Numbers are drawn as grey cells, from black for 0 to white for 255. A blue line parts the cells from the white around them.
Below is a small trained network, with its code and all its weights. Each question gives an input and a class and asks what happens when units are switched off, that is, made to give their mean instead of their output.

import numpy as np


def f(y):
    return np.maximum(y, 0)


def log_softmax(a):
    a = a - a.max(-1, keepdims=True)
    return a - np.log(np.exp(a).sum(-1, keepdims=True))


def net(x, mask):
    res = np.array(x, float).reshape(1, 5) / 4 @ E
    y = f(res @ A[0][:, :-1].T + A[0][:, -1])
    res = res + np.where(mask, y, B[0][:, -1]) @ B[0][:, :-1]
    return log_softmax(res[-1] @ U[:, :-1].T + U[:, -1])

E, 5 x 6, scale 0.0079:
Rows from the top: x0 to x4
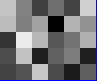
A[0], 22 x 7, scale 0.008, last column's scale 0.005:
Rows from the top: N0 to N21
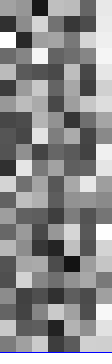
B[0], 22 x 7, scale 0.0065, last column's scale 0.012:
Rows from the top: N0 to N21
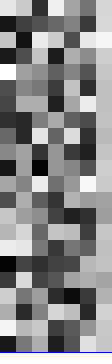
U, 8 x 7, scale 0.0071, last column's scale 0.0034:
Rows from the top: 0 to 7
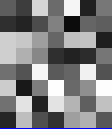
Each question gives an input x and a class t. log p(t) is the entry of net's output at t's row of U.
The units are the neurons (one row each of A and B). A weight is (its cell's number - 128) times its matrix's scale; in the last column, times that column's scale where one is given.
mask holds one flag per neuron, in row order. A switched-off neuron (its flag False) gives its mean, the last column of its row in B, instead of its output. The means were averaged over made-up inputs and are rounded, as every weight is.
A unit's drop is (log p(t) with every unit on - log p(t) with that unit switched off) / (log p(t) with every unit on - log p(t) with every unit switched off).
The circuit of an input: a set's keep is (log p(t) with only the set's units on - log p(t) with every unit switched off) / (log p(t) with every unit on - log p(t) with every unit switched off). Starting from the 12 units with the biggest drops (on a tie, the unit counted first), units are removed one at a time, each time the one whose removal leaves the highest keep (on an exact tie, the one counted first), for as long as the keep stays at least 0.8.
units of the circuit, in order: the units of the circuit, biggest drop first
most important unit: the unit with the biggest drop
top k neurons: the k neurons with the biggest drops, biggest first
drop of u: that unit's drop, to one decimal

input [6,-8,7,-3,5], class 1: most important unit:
N7
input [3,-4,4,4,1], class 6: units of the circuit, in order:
N3, N10
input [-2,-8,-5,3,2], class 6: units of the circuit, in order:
N2, N0
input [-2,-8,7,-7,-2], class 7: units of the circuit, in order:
N17, N2, N10
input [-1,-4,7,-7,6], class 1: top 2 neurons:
N7, N1
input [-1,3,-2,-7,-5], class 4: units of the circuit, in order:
N2, N11
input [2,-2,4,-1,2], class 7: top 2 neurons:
N2, N19
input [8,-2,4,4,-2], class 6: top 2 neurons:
N3, N0
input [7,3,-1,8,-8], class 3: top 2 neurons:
N15, N20
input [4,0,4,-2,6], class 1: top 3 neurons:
N16, N1, N7
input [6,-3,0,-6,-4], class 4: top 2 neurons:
N11, N19
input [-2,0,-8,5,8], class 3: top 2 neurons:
N18, N13
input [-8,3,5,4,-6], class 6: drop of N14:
0.2
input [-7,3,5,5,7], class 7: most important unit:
N16
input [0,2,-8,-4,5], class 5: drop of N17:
0.1
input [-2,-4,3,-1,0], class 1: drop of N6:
0.2
